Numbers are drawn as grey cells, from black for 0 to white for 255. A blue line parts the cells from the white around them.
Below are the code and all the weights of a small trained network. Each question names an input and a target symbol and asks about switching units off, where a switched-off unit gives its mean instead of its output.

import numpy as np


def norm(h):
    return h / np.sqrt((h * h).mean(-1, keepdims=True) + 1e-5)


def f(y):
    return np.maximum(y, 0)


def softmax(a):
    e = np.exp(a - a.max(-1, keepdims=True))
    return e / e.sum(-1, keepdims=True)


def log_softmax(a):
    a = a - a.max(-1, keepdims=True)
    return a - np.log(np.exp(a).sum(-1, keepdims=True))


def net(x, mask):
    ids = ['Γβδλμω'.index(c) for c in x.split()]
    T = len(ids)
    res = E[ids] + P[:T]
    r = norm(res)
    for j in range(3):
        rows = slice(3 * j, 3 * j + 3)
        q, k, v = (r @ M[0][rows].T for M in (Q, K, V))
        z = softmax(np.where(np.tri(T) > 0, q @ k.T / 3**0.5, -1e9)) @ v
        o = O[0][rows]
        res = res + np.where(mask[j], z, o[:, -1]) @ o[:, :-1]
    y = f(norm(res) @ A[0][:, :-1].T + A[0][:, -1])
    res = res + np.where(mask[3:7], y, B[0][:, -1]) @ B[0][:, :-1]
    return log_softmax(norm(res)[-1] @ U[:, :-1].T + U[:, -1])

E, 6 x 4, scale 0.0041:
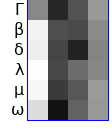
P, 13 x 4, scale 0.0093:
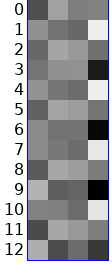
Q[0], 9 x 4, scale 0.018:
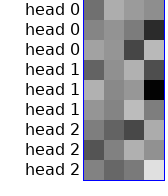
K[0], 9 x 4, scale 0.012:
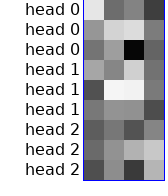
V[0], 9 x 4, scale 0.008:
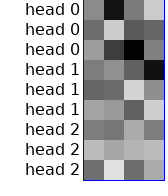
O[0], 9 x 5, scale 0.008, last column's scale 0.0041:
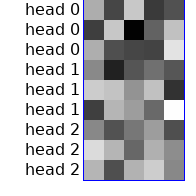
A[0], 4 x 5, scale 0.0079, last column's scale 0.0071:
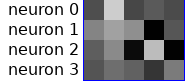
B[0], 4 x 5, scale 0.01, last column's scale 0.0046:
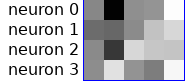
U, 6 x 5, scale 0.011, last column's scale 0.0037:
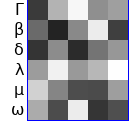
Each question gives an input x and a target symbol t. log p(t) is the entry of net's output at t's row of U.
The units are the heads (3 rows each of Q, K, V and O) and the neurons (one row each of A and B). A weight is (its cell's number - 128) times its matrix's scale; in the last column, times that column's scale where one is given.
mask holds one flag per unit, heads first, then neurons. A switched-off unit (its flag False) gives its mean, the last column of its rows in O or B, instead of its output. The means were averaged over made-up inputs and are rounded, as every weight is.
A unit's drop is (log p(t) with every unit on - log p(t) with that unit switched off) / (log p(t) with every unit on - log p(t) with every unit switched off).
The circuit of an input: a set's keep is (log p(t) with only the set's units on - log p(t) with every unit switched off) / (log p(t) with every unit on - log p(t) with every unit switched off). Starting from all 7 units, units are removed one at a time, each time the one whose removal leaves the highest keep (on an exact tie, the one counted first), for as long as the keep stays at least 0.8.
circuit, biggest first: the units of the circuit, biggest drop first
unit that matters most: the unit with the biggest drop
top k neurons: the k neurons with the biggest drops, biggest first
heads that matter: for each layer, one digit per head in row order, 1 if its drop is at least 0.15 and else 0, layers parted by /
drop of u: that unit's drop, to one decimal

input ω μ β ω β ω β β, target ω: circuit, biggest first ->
(head 0)
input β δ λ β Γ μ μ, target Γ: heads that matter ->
101
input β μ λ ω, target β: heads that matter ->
110
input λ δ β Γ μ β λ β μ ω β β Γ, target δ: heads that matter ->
001
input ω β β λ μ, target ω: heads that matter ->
100
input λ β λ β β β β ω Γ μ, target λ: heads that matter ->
111
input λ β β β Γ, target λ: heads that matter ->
011
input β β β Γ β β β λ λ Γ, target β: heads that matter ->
110
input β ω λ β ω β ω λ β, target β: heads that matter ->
000
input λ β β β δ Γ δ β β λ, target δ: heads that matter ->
101
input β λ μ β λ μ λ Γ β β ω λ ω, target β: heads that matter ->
111
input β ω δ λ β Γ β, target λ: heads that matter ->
111
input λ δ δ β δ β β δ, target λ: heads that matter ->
011
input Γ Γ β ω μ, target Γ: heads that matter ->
111
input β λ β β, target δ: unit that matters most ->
head 0
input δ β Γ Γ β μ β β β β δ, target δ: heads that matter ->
110
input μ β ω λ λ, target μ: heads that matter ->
101
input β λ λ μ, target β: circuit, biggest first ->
(head 0; head 1)
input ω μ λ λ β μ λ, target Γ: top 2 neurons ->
(neuron 3; neuron 1)
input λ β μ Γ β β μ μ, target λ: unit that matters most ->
head 2
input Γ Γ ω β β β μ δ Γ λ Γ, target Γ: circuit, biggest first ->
(head 1; head 0)
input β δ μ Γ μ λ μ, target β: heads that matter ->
111
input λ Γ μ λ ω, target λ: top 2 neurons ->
(neuron 0; neuron 2)
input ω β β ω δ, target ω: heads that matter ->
100
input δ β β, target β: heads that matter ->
100
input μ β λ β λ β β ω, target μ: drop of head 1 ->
0.1
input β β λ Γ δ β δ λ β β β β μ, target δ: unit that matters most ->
head 2
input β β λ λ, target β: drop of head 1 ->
0.2
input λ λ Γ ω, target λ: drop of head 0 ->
0.6
